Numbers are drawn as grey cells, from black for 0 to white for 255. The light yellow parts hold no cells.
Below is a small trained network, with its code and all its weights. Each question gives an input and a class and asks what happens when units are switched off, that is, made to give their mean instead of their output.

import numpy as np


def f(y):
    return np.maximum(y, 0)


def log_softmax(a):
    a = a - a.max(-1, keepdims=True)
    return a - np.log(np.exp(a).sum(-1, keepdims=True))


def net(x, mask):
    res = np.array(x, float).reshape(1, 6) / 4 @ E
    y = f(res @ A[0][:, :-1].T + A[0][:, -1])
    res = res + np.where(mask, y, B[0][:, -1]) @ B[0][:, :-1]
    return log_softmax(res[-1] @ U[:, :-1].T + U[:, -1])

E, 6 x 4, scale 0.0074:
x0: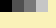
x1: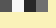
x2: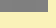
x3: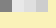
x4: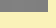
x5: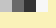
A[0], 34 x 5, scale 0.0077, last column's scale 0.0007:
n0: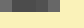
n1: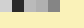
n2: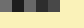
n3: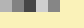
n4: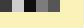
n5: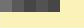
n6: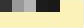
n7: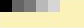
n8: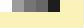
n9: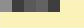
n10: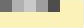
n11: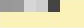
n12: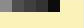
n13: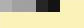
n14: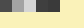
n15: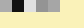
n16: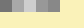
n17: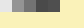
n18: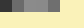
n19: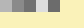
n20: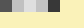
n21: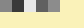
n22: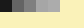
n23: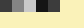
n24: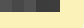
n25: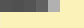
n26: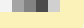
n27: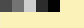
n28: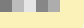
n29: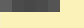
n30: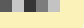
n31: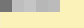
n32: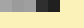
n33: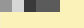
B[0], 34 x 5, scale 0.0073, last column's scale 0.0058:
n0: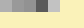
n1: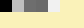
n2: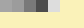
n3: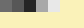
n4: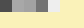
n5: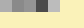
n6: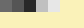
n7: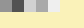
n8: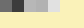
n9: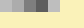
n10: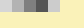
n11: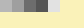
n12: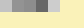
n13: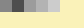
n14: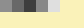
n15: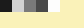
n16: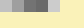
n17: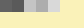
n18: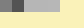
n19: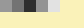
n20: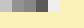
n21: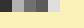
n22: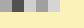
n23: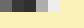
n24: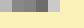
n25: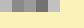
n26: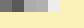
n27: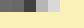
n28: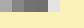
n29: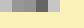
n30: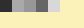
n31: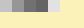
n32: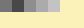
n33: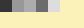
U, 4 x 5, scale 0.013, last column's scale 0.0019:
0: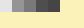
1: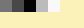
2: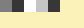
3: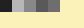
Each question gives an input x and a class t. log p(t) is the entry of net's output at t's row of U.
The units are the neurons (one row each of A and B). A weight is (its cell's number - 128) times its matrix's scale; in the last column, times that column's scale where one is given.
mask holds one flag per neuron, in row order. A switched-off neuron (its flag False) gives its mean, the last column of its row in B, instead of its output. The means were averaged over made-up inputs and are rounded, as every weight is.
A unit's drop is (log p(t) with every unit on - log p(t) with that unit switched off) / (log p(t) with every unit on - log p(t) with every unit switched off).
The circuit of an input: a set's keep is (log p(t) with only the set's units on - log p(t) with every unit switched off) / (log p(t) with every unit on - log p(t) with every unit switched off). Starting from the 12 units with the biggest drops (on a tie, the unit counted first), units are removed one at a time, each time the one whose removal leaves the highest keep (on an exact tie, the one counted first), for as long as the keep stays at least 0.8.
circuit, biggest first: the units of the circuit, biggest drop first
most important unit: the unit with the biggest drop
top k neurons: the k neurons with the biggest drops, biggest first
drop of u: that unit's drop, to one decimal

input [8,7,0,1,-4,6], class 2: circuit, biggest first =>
(n7; n22)
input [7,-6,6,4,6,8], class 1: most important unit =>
n19
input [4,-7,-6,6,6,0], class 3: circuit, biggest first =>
(n15; n1)
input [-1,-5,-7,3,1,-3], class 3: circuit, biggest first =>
(n15; n21)
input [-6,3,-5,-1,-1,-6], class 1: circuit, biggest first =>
(n6; n23)
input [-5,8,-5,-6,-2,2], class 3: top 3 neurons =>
(n33; n30; n4)
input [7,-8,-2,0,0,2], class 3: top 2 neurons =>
(n15; n1)
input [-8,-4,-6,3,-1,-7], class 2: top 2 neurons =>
(n17; n26)
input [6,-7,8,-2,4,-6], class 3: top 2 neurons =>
(n15; n21)
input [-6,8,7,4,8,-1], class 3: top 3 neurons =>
(n30; n33; n7)
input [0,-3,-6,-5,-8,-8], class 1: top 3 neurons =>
(n23; n6; n27)
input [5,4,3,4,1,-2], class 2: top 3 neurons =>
(n7; n22; n15)
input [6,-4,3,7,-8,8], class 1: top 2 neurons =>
(n3; n19)
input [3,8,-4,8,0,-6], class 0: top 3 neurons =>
(n20; n10; n31)
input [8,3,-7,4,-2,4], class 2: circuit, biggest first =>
(n7)
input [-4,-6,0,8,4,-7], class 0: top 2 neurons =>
(n10; n20)
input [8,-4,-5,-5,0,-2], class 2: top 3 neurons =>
(n7; n22; n18)
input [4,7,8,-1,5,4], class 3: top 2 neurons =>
(n4; n30)
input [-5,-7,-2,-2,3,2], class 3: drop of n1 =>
0.3
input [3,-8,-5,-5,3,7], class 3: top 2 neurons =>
(n15; n1)
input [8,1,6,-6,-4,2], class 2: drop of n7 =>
0.2
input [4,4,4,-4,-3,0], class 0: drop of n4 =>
-0.1
